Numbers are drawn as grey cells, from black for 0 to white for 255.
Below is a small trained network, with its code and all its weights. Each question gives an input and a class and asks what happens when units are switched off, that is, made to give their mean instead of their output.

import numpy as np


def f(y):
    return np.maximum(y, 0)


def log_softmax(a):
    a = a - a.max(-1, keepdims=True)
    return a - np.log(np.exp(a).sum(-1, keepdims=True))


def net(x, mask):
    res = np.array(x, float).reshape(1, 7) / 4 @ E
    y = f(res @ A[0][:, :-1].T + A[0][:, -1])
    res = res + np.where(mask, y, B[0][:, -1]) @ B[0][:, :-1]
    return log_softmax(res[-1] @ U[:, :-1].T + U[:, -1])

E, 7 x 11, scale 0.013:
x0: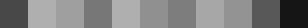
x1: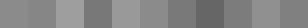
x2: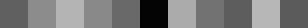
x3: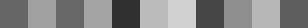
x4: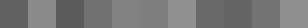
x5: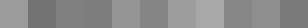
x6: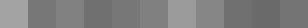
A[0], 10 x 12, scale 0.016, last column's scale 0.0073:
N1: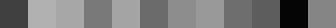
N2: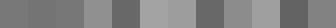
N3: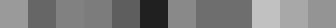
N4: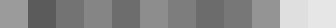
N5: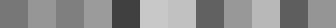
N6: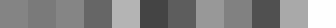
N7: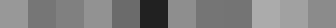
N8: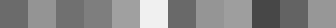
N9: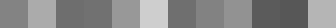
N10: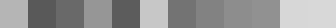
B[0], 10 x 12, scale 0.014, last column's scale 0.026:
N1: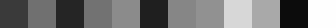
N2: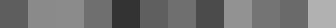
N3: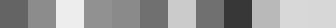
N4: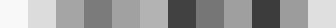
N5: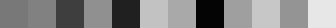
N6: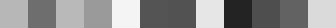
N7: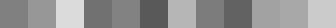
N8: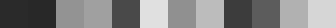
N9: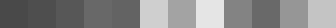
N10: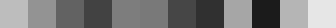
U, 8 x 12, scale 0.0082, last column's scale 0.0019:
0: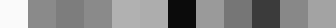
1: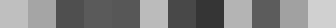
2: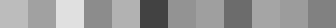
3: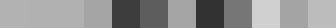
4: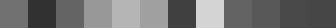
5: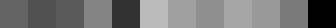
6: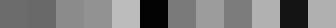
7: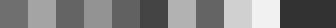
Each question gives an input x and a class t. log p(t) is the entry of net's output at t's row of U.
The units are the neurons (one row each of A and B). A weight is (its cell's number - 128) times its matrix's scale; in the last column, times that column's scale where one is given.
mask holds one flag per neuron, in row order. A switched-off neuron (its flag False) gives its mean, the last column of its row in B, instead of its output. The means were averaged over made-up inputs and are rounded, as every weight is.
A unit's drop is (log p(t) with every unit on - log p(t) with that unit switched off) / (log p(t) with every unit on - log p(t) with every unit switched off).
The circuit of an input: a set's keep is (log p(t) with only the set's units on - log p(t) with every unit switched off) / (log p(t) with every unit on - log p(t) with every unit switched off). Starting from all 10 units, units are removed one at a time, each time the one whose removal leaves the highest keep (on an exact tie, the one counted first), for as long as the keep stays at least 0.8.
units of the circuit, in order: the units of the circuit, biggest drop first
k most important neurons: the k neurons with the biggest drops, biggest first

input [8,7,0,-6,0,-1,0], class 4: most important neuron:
[N8]
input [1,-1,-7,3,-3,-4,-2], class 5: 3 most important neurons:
[N8 N9 N4]
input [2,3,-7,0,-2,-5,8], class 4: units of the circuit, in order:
[N5 N8]
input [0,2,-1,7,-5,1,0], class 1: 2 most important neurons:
[N1 N3]
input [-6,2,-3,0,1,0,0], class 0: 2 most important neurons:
[N5 N4]
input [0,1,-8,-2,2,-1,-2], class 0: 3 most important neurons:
[N10 N1 N4]
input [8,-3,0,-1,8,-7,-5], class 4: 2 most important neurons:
[N8 N9]
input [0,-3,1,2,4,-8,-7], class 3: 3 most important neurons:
[N1 N10 N9]
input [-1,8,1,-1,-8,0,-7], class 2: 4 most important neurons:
[N1 N5 N10 N4]
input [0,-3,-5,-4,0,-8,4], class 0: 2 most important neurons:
[N1 N10]
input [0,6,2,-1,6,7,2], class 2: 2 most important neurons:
[N1 N5]
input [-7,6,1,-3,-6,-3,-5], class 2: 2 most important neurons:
[N3 N7]
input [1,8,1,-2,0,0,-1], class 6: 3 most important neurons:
[N4 N8 N10]
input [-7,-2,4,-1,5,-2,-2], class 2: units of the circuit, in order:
[N5]
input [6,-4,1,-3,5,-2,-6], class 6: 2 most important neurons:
[N1 N4]
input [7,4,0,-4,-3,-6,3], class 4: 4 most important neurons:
[N8 N9 N7 N3]
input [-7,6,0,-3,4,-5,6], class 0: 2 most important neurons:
[N4 N10]
